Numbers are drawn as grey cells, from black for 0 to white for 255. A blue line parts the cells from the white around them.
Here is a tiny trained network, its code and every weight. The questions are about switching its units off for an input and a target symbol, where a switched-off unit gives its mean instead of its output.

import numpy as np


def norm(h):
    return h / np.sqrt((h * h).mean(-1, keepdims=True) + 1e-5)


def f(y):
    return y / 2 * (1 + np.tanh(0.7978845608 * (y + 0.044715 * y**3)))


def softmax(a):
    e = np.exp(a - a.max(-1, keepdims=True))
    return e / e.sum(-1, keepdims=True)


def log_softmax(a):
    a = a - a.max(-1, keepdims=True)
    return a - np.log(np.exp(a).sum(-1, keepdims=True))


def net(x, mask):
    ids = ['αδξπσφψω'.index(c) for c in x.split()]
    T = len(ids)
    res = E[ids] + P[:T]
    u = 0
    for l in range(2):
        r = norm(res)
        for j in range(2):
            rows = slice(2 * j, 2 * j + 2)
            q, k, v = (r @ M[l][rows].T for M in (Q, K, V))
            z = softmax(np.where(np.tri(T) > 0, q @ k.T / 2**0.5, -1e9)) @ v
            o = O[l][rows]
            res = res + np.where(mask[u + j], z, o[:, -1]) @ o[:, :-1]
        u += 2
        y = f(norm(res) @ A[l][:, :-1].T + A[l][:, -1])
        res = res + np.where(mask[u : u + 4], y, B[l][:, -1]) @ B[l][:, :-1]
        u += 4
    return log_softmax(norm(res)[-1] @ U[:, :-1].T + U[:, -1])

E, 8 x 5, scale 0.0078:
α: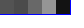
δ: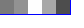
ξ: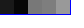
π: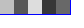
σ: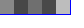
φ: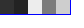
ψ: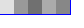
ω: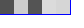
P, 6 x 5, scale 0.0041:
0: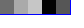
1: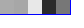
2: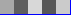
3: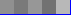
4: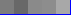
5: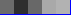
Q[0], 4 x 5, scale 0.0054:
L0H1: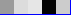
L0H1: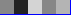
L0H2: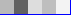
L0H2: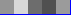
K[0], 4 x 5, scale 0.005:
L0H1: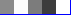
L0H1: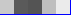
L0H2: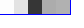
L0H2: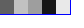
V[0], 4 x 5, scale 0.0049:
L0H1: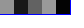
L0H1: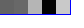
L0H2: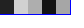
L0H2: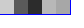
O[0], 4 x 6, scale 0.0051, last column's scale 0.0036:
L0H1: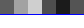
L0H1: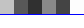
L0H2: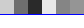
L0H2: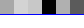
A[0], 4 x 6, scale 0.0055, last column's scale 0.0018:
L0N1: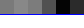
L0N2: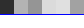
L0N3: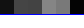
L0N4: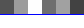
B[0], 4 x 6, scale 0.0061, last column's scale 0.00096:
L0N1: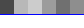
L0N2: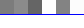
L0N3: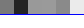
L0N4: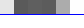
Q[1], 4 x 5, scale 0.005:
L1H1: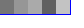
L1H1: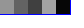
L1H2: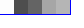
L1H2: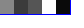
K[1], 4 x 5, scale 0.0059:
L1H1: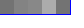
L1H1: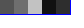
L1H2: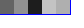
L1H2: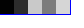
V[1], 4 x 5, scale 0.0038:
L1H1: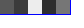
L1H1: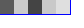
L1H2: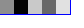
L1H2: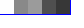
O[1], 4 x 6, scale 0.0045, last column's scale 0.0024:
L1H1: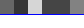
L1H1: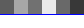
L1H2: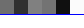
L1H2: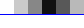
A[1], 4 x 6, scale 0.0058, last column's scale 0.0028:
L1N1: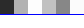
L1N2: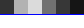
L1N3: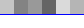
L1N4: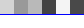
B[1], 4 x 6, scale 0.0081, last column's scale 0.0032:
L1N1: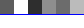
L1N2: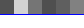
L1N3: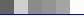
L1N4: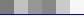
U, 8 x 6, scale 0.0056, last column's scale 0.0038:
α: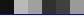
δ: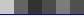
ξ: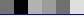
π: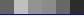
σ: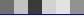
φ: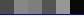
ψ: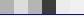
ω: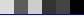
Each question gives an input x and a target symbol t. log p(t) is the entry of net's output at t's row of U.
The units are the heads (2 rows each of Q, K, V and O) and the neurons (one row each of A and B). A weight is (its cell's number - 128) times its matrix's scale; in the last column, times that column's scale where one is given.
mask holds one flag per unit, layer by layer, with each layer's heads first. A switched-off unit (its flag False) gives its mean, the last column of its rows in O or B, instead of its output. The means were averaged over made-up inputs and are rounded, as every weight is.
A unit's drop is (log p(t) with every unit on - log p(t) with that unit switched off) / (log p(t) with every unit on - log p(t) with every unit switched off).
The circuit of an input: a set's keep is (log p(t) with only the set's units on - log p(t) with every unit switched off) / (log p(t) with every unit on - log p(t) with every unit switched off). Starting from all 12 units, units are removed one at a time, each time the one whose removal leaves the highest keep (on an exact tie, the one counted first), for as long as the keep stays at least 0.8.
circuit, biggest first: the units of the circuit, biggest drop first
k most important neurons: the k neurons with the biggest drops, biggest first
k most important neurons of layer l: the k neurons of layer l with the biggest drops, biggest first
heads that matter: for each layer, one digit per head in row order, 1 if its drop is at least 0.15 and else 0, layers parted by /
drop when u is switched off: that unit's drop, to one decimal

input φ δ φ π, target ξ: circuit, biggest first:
(L0H2, L1H2)
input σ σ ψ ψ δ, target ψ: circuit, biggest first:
(L0H2, L0N4)
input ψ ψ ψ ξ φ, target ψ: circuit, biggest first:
(L0H2, L1H2)
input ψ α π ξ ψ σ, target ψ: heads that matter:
01 / 01
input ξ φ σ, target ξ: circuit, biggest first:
(L1H2)
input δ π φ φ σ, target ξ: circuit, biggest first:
(L1H2, L1N1)
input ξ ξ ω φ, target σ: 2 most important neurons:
(L1N1, L0N2)
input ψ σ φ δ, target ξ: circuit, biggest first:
(L1H2, L1N3)
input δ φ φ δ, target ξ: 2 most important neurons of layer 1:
(L1N3, L1N4)
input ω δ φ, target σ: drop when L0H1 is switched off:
0.2
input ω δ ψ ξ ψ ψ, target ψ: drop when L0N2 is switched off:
0.0
